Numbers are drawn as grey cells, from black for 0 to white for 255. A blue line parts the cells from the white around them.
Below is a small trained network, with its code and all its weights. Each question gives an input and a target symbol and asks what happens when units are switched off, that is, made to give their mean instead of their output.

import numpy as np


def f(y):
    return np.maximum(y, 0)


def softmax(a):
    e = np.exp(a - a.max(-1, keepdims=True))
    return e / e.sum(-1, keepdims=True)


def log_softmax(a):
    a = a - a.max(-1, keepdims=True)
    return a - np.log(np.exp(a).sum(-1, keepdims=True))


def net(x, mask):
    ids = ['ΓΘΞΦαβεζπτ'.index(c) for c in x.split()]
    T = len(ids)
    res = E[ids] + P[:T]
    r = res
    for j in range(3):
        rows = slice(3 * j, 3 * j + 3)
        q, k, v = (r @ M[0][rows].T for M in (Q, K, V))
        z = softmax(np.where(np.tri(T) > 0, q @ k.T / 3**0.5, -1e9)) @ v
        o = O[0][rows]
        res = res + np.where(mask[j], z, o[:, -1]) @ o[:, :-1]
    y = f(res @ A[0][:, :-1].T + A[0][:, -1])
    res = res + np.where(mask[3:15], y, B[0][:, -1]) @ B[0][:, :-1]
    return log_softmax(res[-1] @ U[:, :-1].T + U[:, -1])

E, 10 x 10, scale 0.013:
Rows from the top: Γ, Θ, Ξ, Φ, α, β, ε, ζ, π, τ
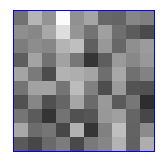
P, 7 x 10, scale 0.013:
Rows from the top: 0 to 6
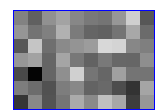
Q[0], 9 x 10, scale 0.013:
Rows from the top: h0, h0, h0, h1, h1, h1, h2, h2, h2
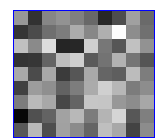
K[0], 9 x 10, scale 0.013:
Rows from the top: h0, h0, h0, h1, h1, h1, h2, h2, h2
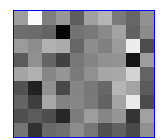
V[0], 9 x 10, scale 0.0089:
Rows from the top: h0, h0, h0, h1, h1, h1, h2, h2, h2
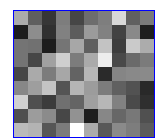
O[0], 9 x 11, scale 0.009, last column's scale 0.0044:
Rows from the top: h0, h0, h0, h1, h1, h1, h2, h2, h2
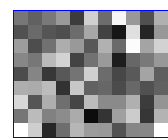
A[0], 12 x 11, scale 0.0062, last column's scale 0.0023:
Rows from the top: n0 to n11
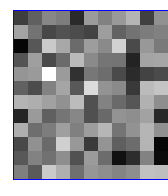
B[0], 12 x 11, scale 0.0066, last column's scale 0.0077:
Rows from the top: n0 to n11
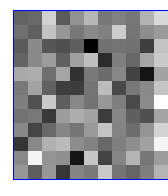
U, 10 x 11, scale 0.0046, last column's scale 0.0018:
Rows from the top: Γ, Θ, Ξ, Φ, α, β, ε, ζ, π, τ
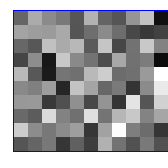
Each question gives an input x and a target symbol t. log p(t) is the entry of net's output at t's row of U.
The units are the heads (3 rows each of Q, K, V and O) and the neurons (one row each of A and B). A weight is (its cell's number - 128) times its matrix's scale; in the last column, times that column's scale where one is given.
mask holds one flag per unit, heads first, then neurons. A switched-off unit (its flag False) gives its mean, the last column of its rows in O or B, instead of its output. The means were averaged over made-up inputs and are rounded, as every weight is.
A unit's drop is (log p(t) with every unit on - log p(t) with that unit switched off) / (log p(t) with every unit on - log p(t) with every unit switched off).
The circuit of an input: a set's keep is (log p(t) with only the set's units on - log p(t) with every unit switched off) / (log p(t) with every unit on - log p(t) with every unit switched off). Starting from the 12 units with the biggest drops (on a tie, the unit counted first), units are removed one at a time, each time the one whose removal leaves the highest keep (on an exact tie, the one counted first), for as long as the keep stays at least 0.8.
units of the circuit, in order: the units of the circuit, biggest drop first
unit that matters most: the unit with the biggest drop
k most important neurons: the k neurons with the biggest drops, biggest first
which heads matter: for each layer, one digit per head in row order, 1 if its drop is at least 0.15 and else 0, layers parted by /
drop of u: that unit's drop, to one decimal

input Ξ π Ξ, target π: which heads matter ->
110
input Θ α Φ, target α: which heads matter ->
001
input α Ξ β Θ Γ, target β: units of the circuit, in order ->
h1; h0
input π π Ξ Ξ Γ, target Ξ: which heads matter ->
100
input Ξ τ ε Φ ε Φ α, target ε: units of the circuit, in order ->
h0; h2
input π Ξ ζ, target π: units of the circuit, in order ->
h0; h1
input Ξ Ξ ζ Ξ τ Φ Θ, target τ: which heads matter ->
001
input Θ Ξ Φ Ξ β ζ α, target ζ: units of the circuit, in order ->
h0; h2
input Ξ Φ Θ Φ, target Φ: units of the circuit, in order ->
h2; h1; n7
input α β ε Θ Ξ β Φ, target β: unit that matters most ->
h1
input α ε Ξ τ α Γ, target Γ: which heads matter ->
010
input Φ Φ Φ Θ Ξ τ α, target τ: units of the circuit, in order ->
h2; n2; n5
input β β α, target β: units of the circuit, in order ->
h0; h1
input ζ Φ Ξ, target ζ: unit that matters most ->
h0
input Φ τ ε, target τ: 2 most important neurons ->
n2; n5
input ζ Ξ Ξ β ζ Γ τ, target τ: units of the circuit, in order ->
n2; h2
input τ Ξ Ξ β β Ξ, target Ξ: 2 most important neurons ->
n9; n6
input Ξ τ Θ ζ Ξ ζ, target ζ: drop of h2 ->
0.2
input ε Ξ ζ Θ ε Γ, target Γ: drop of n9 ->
0.0
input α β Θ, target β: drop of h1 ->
0.4
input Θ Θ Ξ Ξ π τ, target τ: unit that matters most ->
h2
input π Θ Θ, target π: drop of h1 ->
0.2
